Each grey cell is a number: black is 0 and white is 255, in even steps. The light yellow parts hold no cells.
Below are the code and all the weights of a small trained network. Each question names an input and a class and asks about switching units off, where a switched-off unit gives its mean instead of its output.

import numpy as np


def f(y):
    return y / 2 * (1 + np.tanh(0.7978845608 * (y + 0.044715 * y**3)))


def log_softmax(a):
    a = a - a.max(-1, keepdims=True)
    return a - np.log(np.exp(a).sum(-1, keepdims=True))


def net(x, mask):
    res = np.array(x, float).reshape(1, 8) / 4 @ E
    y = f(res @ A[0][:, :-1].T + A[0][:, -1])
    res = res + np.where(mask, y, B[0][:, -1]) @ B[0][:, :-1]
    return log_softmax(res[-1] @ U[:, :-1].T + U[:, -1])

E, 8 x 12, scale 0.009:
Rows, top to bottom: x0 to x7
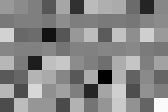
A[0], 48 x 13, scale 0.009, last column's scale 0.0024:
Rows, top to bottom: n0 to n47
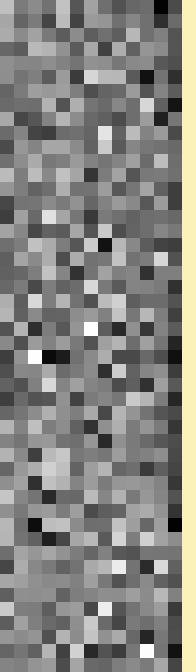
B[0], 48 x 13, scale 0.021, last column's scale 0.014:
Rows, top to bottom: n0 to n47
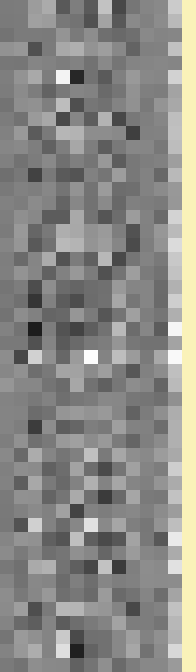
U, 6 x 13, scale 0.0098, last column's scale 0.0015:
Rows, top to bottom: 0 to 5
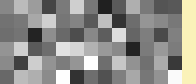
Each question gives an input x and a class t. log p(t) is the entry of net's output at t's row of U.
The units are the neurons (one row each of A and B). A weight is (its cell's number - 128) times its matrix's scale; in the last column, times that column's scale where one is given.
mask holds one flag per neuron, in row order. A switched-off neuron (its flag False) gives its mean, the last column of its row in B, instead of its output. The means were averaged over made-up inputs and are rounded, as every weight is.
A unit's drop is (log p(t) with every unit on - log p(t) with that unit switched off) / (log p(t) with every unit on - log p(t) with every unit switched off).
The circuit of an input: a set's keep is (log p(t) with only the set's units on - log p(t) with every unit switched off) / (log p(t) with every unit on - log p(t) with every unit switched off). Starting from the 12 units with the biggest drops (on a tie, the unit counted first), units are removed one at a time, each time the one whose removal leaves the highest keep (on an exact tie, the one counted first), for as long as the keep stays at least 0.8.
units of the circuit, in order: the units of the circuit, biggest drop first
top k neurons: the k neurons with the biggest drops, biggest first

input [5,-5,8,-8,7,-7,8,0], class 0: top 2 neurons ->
(n38, n35)
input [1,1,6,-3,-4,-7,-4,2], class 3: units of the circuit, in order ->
(n9)
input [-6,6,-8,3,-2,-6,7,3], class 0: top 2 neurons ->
(n15, n23)
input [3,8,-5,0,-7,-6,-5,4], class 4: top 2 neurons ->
(n25, n17)
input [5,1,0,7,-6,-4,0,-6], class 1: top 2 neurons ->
(n0, n1)
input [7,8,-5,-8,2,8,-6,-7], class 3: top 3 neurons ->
(n17, n40, n3)
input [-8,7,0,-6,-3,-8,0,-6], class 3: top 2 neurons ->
(n43, n16)
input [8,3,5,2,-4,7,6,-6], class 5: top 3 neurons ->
(n5, n45, n1)
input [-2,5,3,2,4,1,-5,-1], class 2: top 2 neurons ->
(n25, n23)
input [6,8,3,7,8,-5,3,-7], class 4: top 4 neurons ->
(n37, n32, n40, n34)
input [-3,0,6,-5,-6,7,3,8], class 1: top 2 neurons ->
(n18, n40)
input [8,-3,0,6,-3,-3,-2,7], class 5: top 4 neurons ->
(n5, n45, n0, n8)
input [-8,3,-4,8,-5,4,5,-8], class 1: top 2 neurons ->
(n8, n0)
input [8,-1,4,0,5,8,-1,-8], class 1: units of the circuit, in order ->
(n0)
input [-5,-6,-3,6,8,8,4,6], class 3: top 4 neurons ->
(n25, n26, n3, n17)
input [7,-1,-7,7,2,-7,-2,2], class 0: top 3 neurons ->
(n33, n19, n17)
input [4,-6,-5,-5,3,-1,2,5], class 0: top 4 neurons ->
(n19, n33, n0, n15)
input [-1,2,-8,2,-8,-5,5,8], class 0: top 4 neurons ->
(n10, n15, n33, n19)
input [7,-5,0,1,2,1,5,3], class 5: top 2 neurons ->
(n5, n23)
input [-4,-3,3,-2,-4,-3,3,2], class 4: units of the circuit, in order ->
(n25)
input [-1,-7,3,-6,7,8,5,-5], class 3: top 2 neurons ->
(n17, n25)
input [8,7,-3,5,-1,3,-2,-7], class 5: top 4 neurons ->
(n5, n45, n40, n18)
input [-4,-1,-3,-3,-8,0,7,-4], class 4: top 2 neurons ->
(n25, n23)
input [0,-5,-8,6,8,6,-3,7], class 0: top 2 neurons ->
(n15, n25)
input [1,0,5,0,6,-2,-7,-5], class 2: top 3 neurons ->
(n23, n25, n20)
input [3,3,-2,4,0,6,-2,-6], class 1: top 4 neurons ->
(n0, n8, n1, n43)
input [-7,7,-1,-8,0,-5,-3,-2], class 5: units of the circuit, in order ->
(n46)
